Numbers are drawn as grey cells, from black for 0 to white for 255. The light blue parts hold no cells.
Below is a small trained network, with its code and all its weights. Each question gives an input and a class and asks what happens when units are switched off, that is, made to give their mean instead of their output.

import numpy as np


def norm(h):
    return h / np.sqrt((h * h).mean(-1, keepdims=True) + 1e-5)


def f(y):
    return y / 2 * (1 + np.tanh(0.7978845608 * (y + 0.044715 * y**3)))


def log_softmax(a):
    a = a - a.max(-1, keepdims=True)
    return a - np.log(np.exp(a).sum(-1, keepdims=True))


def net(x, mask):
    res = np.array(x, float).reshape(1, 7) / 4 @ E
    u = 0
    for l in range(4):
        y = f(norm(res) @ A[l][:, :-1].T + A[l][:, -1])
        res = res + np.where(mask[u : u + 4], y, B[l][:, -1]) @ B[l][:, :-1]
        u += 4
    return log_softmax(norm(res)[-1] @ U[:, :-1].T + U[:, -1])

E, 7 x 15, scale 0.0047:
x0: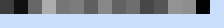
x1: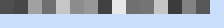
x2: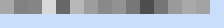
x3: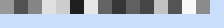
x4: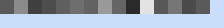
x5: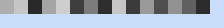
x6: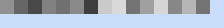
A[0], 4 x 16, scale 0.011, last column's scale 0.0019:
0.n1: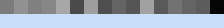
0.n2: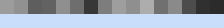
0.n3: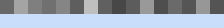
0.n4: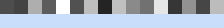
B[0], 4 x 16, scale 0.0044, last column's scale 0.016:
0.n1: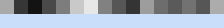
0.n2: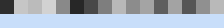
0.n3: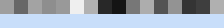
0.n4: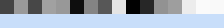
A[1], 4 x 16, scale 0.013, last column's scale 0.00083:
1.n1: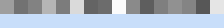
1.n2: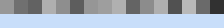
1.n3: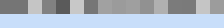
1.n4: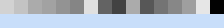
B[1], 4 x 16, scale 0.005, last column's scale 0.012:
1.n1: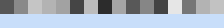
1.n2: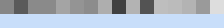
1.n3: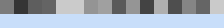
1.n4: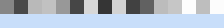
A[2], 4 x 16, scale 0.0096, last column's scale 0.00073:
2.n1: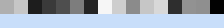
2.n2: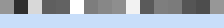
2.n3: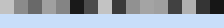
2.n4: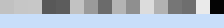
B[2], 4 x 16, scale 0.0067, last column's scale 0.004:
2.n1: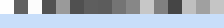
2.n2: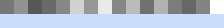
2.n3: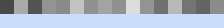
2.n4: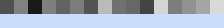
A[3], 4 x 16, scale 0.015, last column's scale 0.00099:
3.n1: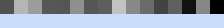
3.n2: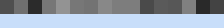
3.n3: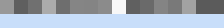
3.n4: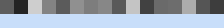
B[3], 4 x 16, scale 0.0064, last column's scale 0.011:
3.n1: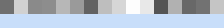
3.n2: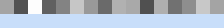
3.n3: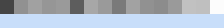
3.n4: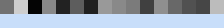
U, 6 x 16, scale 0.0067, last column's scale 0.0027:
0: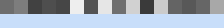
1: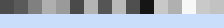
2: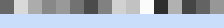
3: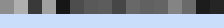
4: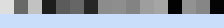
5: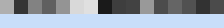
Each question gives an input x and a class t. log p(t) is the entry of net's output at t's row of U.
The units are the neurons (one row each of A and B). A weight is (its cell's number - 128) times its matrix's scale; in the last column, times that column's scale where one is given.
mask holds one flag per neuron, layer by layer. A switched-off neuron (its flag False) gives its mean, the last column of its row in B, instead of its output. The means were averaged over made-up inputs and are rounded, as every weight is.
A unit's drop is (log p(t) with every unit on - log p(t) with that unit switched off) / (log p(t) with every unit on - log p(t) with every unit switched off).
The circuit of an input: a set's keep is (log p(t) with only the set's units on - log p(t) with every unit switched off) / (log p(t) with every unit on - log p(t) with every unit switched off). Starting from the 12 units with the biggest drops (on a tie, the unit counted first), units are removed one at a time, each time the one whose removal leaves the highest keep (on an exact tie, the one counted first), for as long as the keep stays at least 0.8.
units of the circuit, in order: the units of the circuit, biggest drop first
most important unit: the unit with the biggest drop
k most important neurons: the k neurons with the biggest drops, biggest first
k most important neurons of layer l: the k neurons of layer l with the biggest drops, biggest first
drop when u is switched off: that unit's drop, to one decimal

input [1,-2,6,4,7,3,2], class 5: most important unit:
0.n4
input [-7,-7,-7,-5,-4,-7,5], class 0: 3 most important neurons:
[0.n4 1.n3 2.n2]
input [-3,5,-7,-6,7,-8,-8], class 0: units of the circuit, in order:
[0.n4 2.n2]
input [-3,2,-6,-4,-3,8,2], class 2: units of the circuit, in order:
[0.n2 1.n4]
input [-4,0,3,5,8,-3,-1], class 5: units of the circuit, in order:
[0.n3 0.n4]
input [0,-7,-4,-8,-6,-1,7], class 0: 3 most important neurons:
[0.n4 1.n3 2.n2]
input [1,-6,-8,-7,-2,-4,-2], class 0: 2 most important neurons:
[0.n4 2.n2]
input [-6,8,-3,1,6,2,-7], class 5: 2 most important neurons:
[0.n3 0.n1]
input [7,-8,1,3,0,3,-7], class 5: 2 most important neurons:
[0.n1 0.n4]
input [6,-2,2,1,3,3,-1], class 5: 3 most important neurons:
[0.n4 1.n4 0.n1]
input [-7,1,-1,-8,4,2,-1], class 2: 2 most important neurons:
[0.n2 3.n1]
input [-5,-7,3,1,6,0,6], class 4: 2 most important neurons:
[2.n1 0.n4]
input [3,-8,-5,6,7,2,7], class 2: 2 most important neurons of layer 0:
[0.n4 0.n2]
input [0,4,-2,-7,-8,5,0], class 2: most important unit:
1.n4
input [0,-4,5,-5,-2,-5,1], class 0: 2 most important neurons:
[0.n4 1.n3]
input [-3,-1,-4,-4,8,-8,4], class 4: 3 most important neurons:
[2.n1 0.n3 1.n2]
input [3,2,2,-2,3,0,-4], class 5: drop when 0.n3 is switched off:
0.2
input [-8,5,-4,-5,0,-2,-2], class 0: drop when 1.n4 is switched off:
0.4
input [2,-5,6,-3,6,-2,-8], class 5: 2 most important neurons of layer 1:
[1.n2 1.n3]
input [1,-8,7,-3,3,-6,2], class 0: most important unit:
0.n4
